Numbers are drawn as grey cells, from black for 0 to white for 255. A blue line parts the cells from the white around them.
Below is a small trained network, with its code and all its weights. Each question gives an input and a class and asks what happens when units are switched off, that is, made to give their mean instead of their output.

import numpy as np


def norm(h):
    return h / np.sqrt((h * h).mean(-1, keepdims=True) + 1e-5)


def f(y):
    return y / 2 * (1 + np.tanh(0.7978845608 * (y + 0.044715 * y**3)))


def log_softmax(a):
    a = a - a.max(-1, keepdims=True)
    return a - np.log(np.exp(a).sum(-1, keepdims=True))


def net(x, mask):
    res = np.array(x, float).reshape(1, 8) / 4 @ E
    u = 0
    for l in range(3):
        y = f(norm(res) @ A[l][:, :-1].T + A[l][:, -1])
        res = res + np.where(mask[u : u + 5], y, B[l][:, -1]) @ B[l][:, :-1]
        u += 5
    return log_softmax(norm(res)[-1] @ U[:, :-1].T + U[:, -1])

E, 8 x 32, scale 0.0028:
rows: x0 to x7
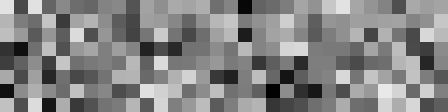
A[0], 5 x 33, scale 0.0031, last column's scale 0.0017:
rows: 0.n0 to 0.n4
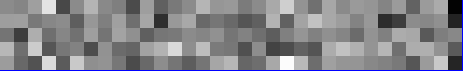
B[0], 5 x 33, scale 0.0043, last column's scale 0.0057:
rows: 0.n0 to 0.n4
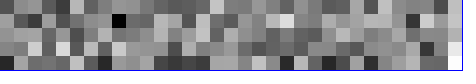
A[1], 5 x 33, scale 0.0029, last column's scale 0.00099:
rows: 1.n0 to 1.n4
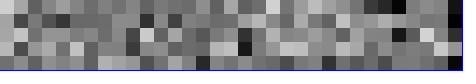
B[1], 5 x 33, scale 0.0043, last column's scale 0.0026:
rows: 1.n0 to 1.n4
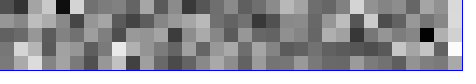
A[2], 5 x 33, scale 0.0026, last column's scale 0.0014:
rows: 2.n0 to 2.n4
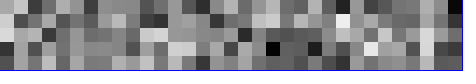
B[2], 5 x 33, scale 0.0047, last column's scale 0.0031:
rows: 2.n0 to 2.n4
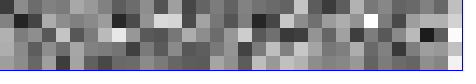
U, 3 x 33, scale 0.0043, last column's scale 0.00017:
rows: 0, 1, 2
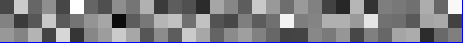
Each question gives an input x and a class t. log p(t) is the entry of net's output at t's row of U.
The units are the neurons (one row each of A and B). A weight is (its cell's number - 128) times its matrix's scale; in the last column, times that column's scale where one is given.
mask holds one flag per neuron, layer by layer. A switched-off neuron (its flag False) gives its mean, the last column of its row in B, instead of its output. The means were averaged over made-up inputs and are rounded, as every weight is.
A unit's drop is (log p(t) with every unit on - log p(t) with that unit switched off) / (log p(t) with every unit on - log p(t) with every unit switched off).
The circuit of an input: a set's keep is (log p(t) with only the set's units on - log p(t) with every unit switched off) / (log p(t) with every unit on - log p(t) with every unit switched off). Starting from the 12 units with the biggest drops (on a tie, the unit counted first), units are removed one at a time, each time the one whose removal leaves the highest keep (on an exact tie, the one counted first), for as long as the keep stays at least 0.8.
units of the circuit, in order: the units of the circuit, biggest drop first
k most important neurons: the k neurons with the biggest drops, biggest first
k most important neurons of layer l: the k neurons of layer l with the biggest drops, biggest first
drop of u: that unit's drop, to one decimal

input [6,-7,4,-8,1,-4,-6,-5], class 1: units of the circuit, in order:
0.n1
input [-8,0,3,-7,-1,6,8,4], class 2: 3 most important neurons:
0.n3, 2.n2, 0.n4
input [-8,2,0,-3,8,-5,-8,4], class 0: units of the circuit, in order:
0.n3, 2.n0
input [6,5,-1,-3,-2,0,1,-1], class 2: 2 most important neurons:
2.n2, 0.n3
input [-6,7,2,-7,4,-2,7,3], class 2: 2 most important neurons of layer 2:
2.n2, 2.n0
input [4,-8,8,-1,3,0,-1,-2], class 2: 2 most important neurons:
0.n4, 2.n2
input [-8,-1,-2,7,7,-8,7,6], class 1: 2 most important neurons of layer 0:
0.n4, 0.n0
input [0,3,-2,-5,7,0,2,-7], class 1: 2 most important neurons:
0.n4, 1.n2
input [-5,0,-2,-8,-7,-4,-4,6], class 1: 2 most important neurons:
0.n4, 1.n0
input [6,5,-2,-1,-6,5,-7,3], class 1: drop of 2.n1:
0.3
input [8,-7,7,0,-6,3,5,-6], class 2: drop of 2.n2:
0.2
